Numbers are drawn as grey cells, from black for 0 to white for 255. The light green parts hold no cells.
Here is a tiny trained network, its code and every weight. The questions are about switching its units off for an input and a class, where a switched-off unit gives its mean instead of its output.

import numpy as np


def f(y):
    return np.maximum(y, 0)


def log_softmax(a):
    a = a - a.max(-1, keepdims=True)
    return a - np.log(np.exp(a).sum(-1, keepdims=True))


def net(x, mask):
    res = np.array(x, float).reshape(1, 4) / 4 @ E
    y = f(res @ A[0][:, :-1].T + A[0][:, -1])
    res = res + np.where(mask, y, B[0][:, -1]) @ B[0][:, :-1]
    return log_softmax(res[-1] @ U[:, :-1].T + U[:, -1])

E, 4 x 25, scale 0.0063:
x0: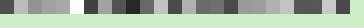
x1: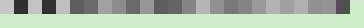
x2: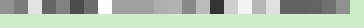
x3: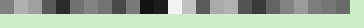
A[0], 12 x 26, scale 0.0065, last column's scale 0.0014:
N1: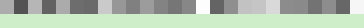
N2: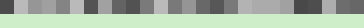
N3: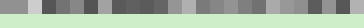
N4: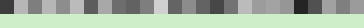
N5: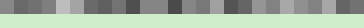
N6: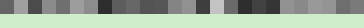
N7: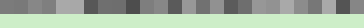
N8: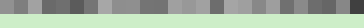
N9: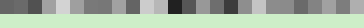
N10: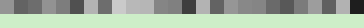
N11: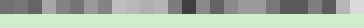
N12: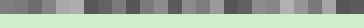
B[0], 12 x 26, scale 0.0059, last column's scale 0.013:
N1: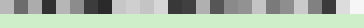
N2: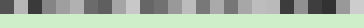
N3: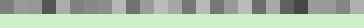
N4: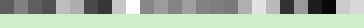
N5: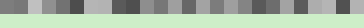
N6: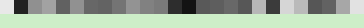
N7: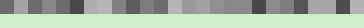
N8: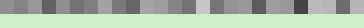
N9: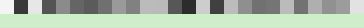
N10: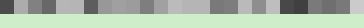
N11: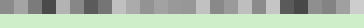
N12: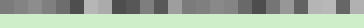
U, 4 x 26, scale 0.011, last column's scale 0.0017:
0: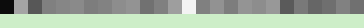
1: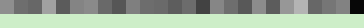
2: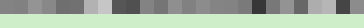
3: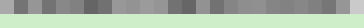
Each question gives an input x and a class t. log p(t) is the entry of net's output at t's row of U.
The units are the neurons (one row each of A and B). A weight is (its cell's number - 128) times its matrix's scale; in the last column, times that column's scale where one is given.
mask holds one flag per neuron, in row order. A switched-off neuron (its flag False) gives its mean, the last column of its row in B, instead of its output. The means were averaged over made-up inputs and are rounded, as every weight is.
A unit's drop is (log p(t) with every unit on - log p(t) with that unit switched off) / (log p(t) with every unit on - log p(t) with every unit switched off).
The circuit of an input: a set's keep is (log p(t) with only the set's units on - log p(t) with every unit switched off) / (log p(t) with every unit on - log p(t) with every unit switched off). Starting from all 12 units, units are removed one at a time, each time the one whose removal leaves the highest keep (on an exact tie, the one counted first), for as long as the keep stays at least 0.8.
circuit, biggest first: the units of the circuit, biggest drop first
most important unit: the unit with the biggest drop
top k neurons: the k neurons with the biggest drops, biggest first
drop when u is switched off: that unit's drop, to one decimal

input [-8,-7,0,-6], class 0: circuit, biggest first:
(N10, N1)
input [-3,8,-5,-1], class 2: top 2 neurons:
(N4, N1)
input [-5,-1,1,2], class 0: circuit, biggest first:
(N9, N1)
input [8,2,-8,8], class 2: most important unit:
N7
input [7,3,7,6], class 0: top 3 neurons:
(N2, N9, N6)
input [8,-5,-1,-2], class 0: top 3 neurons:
(N2, N1, N4)
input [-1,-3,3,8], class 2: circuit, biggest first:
(N1, N4)
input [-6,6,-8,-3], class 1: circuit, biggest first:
(N1, N11, N6, N4)
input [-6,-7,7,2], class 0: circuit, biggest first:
(N9, N6)
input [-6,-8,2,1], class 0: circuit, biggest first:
(N9, N1)
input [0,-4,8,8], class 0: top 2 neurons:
(N9, N6)
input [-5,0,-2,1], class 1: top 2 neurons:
(N1, N9)
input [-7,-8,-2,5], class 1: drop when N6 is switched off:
0.1
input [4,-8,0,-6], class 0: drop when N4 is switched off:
0.5
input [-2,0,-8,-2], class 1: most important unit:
N6
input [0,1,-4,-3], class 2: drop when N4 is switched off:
0.2
